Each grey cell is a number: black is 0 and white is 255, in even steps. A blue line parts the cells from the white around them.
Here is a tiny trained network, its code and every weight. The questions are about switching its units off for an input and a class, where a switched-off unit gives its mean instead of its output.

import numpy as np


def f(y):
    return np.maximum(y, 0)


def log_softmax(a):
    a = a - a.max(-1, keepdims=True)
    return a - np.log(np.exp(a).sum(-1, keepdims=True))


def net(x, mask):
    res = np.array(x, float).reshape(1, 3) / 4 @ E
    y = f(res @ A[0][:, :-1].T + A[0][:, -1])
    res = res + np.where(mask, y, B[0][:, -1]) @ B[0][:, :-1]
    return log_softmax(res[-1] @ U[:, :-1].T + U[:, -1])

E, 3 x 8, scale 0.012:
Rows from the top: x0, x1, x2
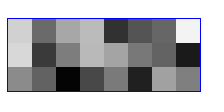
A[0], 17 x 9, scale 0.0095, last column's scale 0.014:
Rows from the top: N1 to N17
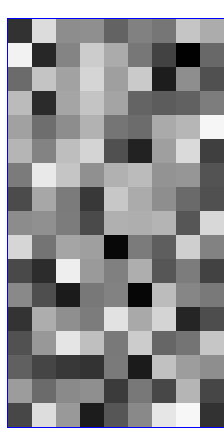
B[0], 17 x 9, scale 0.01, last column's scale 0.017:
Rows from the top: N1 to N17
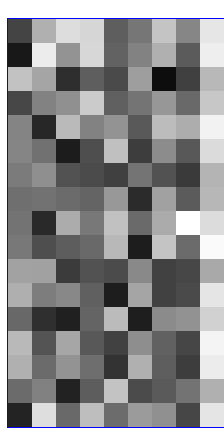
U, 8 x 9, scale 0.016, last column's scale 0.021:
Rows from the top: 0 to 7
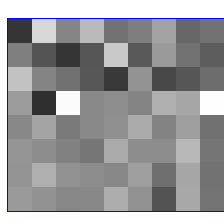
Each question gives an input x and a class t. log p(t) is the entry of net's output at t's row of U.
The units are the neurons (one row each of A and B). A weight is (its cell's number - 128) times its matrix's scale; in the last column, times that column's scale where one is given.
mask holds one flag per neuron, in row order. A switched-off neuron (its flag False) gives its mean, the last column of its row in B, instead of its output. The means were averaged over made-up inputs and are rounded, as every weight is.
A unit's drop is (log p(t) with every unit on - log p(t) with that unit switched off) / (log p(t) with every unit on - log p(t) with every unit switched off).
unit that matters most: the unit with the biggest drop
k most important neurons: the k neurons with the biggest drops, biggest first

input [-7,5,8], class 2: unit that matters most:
N12
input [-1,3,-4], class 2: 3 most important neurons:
[N1 N17 N14]
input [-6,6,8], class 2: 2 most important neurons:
[N12 N15]
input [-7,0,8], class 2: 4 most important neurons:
[N12 N15 N10 N6]
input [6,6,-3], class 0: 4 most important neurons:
[N2 N4 N13 N9]
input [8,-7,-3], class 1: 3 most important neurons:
[N6 N10 N2]
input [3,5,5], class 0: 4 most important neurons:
[N2 N14 N4 N3]
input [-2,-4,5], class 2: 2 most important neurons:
[N2 N15]
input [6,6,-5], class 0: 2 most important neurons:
[N2 N4]
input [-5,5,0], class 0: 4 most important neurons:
[N2 N10 N6 N5]
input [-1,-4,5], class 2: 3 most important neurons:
[N2 N15 N12]
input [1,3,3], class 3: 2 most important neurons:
[N17 N3]
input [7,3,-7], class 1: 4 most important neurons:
[N10 N6 N12 N15]
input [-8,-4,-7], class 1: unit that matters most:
N13
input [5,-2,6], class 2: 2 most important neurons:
[N12 N15]
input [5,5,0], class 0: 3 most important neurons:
[N2 N4 N13]
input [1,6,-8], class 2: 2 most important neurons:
[N14 N3]
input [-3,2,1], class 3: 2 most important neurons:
[N6 N10]
